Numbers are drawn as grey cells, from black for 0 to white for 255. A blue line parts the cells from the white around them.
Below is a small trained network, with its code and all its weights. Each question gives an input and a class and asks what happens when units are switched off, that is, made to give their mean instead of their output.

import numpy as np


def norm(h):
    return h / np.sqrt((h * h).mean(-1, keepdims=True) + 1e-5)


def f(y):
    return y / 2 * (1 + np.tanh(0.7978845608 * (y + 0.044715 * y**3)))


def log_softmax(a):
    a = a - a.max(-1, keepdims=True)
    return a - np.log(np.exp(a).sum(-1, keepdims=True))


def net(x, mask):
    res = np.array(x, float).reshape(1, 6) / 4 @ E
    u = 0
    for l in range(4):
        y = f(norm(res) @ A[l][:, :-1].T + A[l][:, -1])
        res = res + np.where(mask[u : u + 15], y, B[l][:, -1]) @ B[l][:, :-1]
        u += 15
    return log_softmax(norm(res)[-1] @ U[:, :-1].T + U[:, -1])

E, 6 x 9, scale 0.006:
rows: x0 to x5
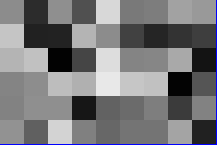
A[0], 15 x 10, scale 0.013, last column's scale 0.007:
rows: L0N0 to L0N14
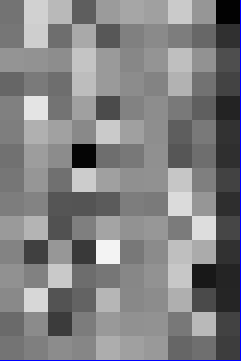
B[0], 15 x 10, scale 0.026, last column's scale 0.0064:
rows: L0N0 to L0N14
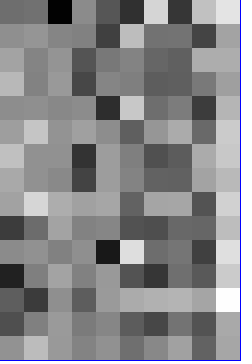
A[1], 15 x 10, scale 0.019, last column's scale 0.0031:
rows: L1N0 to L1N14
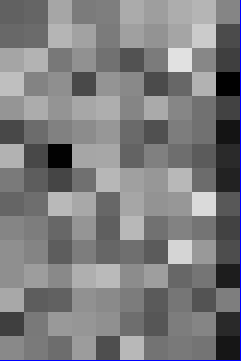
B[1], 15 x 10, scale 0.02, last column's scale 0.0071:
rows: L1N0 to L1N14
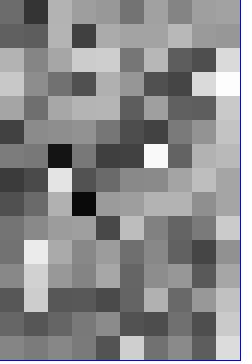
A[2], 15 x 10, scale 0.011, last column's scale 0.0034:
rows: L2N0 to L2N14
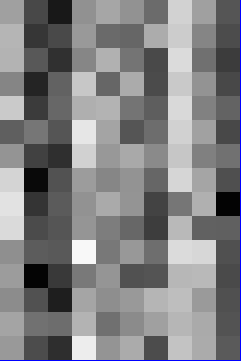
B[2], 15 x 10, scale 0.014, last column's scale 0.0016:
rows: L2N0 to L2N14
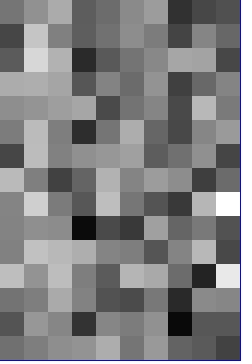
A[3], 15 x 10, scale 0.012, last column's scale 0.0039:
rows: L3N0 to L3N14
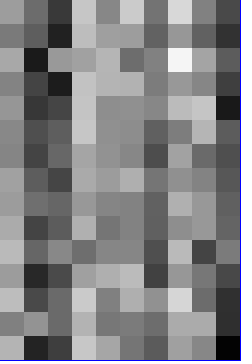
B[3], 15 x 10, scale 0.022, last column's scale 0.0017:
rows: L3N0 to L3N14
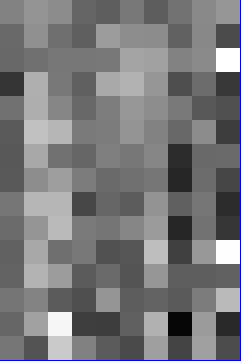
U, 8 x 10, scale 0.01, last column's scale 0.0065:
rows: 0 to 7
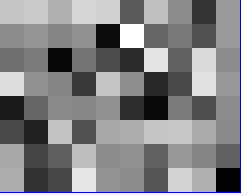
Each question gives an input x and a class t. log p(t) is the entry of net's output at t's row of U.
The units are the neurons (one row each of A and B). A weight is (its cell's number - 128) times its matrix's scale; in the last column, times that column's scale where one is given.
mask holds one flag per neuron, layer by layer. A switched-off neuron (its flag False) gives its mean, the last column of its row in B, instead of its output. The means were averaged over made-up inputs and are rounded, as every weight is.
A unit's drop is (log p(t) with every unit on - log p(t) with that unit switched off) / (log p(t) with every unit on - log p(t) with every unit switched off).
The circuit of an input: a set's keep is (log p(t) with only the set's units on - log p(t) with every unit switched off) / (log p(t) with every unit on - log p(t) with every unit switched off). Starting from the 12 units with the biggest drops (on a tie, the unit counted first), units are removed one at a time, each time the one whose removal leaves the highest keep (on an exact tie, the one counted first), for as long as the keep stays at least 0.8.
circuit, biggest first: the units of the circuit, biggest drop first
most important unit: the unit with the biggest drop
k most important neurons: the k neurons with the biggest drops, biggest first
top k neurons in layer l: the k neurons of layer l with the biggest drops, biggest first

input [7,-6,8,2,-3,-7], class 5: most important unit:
L0N12
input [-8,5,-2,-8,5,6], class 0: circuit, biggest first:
[L1N2; L0N8]
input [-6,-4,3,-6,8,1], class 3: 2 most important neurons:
[L0N6; L1N3]
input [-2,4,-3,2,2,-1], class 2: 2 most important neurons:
[L0N12; L0N10]
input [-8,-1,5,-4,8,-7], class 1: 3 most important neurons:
[L0N4; L0N1; L0N7]
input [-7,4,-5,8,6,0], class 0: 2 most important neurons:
[L0N10; L0N12]
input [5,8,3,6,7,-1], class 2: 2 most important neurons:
[L1N6; L0N8]
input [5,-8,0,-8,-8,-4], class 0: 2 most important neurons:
[L0N8; L0N6]
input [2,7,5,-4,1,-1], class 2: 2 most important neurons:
[L1N6; L0N5]
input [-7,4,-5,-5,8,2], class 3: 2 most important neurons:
[L0N10; L1N3]
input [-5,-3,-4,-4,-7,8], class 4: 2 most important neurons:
[L0N11; L0N6]
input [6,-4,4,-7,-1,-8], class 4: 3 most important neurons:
[L0N9; L0N13; L0N5]
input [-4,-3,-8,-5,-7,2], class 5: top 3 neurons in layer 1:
[L1N8; L1N1; L1N0]
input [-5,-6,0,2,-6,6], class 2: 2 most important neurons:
[L0N0; L0N10]
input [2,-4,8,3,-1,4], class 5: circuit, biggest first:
[L0N12]
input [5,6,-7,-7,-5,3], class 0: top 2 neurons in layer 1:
[L1N10; L1N2]
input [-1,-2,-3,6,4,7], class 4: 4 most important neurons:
[L0N11; L0N8; L1N13; L1N5]
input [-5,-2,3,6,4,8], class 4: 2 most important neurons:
[L0N11; L0N8]
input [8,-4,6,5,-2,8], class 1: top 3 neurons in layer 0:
[L0N10; L0N9; L0N13]
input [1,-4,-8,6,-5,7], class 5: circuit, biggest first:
[L1N8]
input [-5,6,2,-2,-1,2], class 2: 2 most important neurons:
[L1N6; L0N10]
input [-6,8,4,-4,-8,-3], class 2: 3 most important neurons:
[L1N6; L0N10; L0N6]
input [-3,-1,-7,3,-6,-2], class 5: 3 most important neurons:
[L1N8; L0N6; L1N1]
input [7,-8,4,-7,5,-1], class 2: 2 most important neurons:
[L0N0; L0N5]
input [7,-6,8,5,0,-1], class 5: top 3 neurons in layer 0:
[L0N12; L0N4; L0N1]
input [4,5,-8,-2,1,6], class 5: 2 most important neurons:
[L0N0; L0N11]
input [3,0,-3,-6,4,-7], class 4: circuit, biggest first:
[L0N9]
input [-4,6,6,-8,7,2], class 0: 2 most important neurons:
[L0N8; L0N0]
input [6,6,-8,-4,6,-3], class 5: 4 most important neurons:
[L0N0; L0N6; L0N7; L0N11]
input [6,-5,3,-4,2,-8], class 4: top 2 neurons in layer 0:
[L0N9; L0N13]
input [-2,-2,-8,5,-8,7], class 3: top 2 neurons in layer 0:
[L0N2; L0N12]
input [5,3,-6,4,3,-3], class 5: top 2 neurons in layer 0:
[L0N0; L0N6]
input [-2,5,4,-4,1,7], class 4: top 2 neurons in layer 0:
[L0N11; L0N0]
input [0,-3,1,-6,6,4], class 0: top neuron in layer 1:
[L1N2]
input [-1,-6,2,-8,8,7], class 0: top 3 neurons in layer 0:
[L0N8; L0N7; L0N2]
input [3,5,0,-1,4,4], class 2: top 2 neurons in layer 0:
[L0N12; L0N10]
